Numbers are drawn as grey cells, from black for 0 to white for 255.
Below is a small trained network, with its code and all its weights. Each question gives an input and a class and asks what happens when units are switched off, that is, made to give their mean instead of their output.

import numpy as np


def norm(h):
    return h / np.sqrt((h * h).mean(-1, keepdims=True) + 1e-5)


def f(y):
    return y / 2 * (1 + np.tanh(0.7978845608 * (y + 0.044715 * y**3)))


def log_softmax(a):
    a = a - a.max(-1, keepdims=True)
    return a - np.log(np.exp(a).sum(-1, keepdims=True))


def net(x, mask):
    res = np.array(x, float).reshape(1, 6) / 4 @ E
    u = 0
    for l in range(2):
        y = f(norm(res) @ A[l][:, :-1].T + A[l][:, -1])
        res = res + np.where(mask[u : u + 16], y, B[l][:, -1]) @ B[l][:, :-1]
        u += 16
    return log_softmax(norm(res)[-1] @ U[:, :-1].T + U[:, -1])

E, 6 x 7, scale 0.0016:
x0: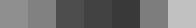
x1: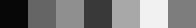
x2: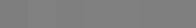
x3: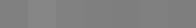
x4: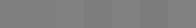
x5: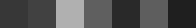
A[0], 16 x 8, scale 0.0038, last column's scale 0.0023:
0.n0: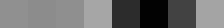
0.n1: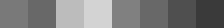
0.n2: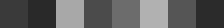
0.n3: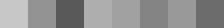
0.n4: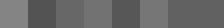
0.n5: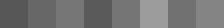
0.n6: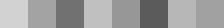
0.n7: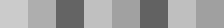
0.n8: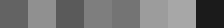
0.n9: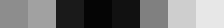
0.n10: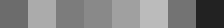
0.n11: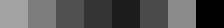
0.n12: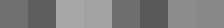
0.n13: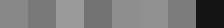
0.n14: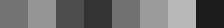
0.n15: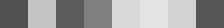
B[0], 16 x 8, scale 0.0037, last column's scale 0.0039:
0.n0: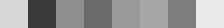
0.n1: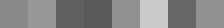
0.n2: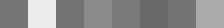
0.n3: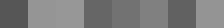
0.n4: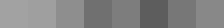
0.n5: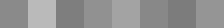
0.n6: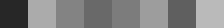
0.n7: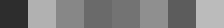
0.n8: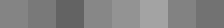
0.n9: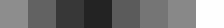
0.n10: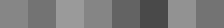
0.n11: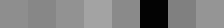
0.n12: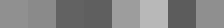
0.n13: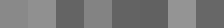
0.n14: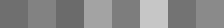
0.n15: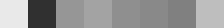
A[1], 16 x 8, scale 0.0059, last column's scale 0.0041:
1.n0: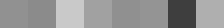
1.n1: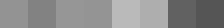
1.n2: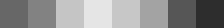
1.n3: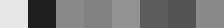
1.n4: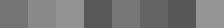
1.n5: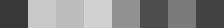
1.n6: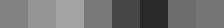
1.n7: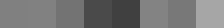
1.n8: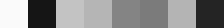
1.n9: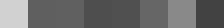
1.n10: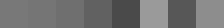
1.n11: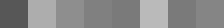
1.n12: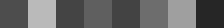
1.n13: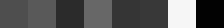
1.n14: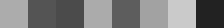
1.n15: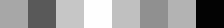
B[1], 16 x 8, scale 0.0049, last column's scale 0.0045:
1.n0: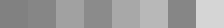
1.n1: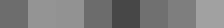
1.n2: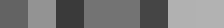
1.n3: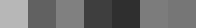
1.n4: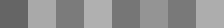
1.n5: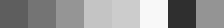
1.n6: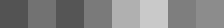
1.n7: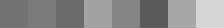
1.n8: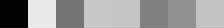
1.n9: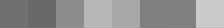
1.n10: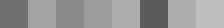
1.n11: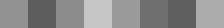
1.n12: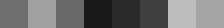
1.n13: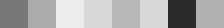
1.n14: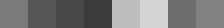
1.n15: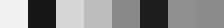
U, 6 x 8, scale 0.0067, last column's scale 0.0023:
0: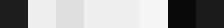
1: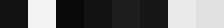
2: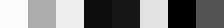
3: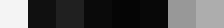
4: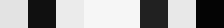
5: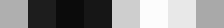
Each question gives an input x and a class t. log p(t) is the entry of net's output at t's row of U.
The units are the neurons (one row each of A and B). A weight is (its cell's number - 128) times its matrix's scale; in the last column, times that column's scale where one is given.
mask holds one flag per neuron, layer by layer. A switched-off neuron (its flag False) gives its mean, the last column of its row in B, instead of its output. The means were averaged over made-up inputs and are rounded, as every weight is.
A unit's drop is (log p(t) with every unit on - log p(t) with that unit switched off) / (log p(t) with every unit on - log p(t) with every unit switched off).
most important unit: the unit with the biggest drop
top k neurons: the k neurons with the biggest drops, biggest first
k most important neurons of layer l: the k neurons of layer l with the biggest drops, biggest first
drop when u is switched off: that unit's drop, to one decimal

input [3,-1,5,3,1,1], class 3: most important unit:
0.n9
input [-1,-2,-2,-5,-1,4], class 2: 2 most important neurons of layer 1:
[1.n3; 1.n8]
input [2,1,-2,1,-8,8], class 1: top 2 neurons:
[0.n15; 0.n2]
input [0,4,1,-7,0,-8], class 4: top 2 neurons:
[0.n15; 1.n15]
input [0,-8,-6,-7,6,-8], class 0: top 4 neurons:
[0.n9; 1.n5; 0.n7; 0.n6]
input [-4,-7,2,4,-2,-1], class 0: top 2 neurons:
[0.n6; 0.n7]
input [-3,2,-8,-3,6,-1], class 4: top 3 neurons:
[1.n15; 0.n9; 1.n8]
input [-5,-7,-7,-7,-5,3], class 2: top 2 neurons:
[1.n3; 0.n0]
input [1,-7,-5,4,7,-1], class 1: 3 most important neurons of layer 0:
[0.n6; 0.n7; 0.n15]
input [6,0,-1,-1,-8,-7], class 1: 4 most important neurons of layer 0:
[0.n7; 0.n0; 0.n6; 0.n3]
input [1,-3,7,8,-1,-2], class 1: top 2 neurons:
[1.n12; 1.n13]
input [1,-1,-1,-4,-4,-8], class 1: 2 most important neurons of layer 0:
[0.n0; 0.n7]
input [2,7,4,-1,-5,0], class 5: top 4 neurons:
[0.n15; 0.n7; 0.n6; 1.n3]
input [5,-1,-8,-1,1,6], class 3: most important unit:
1.n3
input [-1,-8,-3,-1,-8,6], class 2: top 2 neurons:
[1.n3; 0.n9]
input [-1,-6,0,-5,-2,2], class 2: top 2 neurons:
[0.n0; 1.n3]
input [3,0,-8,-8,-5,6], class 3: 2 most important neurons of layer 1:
[1.n8; 1.n3]
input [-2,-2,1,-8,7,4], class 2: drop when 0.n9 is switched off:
0.3
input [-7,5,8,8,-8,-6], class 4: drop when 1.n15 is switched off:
0.7
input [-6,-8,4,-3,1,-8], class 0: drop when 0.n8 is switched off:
0.0
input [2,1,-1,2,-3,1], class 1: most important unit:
1.n12
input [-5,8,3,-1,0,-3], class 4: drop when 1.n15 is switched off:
0.6
